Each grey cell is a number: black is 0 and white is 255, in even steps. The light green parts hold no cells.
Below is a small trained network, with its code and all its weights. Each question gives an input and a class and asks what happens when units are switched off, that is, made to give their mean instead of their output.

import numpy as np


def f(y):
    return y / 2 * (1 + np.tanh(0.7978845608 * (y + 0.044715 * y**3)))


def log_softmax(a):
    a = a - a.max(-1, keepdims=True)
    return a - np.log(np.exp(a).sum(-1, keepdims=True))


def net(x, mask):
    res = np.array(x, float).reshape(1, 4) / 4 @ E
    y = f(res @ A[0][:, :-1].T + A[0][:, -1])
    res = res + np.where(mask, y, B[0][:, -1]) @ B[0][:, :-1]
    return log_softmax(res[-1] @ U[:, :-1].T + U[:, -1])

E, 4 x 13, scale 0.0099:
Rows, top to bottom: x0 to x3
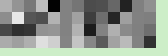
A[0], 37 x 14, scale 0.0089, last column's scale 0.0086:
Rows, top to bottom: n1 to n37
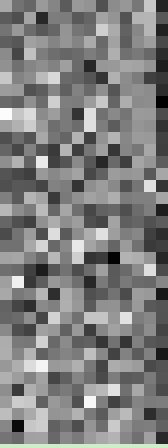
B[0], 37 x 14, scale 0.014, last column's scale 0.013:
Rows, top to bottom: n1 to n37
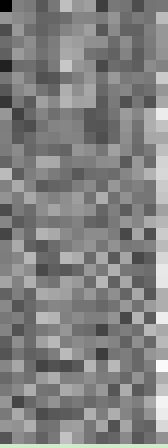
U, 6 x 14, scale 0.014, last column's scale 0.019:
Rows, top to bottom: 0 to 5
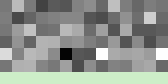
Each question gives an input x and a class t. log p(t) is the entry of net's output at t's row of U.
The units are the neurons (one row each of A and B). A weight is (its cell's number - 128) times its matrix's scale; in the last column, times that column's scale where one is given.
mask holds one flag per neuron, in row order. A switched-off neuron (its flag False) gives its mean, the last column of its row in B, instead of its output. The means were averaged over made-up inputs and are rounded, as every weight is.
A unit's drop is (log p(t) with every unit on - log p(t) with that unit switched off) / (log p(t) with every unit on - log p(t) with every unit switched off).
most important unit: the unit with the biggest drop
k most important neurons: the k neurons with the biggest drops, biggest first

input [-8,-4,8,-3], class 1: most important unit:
n15
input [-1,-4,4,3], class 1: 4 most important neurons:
[n22; n24; n15; n19]
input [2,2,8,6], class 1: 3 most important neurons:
[n15; n28; n19]
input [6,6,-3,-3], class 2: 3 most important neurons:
[n24; n22; n27]
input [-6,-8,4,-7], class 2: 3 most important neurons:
[n33; n36; n31]
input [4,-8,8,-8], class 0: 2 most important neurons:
[n23; n16]
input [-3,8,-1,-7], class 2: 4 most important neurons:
[n24; n22; n31; n35]
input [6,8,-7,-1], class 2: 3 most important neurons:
[n24; n22; n15]
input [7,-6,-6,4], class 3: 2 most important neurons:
[n29; n14]
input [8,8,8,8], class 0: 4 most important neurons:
[n31; n35; n7; n10]
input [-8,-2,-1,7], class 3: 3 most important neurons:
[n27; n20; n9]
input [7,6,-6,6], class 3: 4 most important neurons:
[n14; n29; n32; n18]
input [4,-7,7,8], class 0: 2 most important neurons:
[n31; n35]
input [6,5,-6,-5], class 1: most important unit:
n34
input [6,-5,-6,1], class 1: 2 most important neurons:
[n10; n11]
